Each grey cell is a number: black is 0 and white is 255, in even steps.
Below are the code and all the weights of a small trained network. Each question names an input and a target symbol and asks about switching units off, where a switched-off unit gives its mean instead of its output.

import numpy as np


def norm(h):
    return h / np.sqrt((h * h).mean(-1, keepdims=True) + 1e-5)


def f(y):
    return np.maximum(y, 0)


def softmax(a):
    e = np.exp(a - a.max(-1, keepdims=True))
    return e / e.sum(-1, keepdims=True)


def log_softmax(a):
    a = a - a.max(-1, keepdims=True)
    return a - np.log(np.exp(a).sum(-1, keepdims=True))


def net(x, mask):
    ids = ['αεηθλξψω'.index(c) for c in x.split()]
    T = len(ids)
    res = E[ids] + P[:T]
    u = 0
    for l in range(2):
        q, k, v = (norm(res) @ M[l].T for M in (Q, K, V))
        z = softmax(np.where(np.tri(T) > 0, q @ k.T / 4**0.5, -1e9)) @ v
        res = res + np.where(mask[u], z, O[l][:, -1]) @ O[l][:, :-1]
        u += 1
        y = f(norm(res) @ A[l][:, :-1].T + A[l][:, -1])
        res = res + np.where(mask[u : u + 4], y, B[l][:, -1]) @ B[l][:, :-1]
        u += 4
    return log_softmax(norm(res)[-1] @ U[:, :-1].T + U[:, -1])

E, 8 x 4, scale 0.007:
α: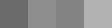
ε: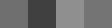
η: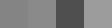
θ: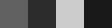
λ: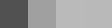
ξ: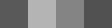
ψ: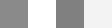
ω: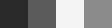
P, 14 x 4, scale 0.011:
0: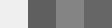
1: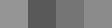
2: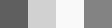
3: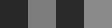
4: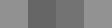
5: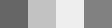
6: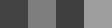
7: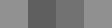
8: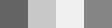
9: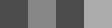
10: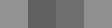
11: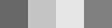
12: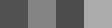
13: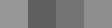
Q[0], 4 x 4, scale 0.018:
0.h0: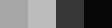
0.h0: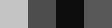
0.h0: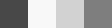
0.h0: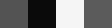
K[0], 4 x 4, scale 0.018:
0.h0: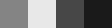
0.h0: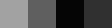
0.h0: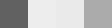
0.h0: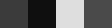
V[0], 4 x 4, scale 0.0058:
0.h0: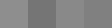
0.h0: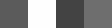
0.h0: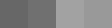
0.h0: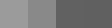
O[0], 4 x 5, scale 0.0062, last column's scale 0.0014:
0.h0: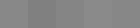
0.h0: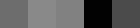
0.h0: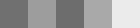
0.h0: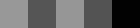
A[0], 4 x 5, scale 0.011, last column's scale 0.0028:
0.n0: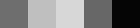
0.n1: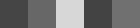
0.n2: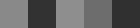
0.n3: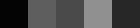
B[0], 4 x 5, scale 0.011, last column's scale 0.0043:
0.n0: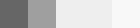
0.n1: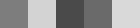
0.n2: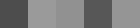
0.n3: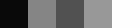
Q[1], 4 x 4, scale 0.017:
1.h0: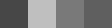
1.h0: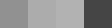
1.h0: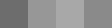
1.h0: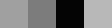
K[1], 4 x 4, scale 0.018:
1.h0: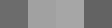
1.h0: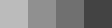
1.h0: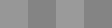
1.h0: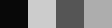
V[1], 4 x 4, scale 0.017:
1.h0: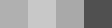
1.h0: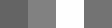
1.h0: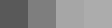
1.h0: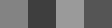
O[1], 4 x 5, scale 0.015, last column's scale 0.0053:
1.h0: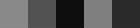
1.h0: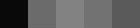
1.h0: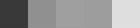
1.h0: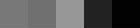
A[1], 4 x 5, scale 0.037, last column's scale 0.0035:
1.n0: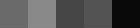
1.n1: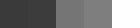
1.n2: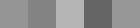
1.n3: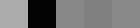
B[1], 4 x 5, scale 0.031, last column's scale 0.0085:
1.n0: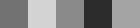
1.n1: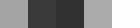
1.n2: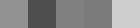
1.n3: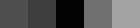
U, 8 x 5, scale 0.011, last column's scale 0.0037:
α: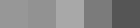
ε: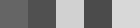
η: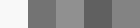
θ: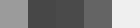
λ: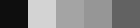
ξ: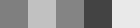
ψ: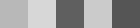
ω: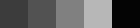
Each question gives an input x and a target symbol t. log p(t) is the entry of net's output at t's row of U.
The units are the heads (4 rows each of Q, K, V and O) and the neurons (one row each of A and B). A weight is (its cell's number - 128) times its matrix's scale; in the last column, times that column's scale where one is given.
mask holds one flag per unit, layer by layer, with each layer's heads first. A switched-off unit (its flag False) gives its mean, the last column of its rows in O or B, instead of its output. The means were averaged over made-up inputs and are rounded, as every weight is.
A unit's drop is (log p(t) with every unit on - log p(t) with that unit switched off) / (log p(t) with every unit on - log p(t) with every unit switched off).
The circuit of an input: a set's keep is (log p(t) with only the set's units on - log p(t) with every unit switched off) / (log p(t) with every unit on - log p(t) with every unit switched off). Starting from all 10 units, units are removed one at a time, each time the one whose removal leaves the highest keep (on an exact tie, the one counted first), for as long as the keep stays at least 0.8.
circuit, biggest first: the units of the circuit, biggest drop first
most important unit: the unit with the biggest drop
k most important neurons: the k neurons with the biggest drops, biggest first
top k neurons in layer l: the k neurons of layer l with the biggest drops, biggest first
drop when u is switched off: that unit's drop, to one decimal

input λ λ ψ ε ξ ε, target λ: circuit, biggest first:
1.n1
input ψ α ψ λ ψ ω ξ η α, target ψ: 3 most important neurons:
0.n0, 1.n1, 0.n3
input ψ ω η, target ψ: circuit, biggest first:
1.h0, 0.n0, 1.n1, 0.n3
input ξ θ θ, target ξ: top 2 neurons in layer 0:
0.n1, 0.n0
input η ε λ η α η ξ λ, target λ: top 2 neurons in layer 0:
0.n0, 0.n1
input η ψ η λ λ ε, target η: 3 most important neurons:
0.n0, 0.n1, 1.n1
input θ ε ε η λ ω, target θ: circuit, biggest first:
1.h0, 1.n1
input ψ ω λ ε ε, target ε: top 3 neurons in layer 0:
0.n0, 0.n3, 0.n1
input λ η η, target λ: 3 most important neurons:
0.n0, 1.n1, 0.n1
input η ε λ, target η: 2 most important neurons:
0.n0, 1.n2
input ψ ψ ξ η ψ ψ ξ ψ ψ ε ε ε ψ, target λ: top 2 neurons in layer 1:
1.n1, 1.n2
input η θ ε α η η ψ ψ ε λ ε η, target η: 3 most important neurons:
0.n0, 0.n1, 1.n1
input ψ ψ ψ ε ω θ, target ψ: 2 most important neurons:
0.n0, 0.n1
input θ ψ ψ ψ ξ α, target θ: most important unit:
1.h0
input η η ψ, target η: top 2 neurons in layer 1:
1.n2, 1.n1
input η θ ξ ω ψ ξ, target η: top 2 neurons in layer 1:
1.n2, 1.n1
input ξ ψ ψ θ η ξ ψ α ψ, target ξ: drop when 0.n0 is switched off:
0.7
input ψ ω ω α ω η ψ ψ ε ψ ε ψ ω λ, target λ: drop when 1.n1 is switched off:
0.6
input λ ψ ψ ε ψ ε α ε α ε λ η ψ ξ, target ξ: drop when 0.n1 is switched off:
0.2
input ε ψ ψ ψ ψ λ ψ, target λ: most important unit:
1.h0
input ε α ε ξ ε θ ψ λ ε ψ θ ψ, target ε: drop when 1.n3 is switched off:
0.0
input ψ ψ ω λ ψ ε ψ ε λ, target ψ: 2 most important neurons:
0.n0, 1.n1
